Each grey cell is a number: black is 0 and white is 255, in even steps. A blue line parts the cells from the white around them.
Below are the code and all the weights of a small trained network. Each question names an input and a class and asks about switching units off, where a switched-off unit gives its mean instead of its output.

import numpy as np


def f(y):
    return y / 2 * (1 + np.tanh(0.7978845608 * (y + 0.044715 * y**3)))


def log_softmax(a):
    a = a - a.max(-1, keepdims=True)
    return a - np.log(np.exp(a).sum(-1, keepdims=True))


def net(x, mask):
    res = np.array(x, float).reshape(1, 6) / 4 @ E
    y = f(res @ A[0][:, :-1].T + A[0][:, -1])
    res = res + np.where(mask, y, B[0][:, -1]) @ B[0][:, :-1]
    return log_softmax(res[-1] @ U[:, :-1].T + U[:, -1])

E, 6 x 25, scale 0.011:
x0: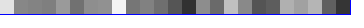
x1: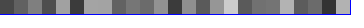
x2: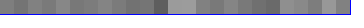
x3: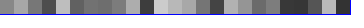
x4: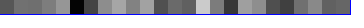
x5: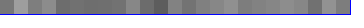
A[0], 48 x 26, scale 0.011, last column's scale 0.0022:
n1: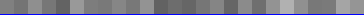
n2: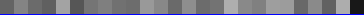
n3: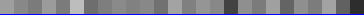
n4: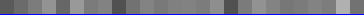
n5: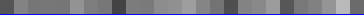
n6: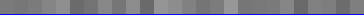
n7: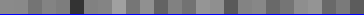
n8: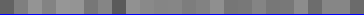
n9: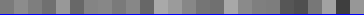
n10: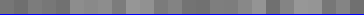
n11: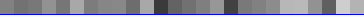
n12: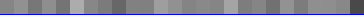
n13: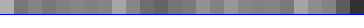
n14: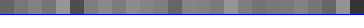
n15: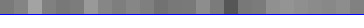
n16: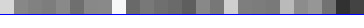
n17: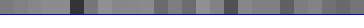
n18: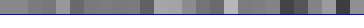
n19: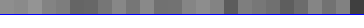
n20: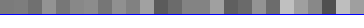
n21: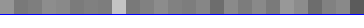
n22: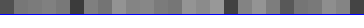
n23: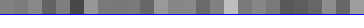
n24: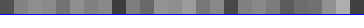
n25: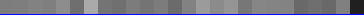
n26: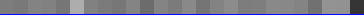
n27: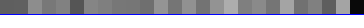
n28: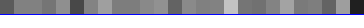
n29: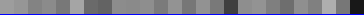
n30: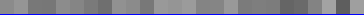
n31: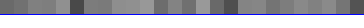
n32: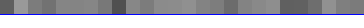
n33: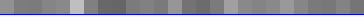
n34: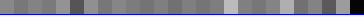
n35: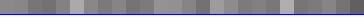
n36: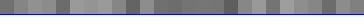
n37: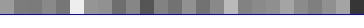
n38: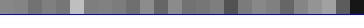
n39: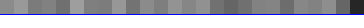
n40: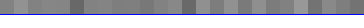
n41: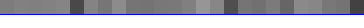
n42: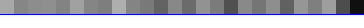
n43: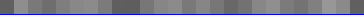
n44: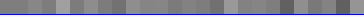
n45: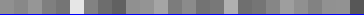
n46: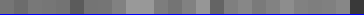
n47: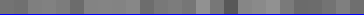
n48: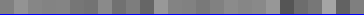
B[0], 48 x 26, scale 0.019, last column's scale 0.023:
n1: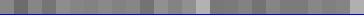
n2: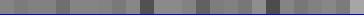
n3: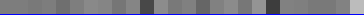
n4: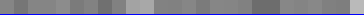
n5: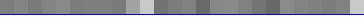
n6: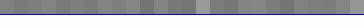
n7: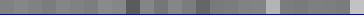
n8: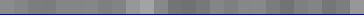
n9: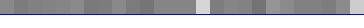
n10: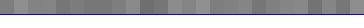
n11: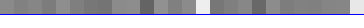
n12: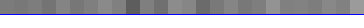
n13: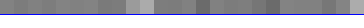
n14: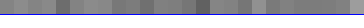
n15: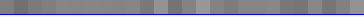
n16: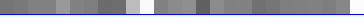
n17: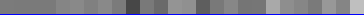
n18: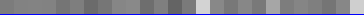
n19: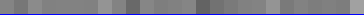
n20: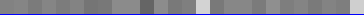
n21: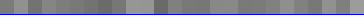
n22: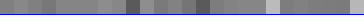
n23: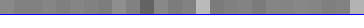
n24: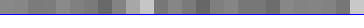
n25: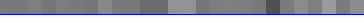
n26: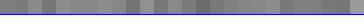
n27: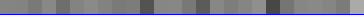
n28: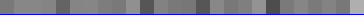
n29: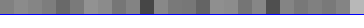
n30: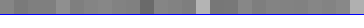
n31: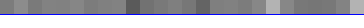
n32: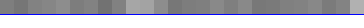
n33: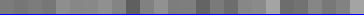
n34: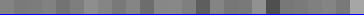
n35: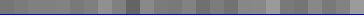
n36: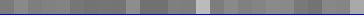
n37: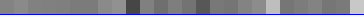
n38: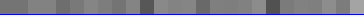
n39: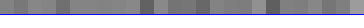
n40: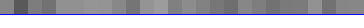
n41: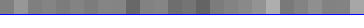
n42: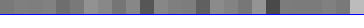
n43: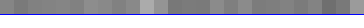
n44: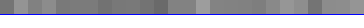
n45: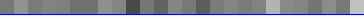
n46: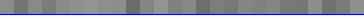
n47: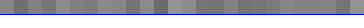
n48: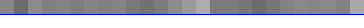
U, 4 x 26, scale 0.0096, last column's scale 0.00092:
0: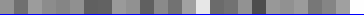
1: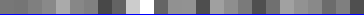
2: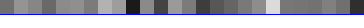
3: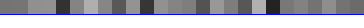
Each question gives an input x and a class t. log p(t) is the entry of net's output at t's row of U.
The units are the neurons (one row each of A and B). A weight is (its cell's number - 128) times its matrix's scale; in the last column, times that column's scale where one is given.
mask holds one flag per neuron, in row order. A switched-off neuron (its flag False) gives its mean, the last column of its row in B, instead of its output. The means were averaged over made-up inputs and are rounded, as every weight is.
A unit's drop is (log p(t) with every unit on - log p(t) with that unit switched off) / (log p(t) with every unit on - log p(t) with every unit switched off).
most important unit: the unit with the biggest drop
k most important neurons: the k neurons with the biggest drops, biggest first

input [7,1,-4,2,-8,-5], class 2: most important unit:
n37
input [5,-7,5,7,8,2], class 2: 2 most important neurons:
(n17, n11)
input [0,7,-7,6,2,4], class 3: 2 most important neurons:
(n28, n11)
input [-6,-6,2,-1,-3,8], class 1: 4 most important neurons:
(n5, n24, n4, n32)
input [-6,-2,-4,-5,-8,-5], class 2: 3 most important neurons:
(n37, n45, n16)
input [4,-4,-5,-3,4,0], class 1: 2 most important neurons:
(n16, n37)
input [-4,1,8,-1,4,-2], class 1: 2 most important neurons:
(n37, n45)
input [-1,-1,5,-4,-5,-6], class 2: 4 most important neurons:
(n37, n45, n18, n9)
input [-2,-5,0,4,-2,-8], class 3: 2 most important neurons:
(n11, n3)
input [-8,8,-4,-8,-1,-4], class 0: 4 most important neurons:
(n11, n20, n16, n1)
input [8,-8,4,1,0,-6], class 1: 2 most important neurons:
(n16, n13)
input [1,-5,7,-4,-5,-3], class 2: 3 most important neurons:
(n37, n45, n33)
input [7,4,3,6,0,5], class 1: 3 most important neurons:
(n16, n11, n20)
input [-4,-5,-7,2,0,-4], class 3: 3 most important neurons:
(n16, n3, n29)
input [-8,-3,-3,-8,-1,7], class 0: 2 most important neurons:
(n11, n16)
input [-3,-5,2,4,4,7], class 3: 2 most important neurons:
(n11, n29)
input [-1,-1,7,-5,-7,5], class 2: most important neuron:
(n37)
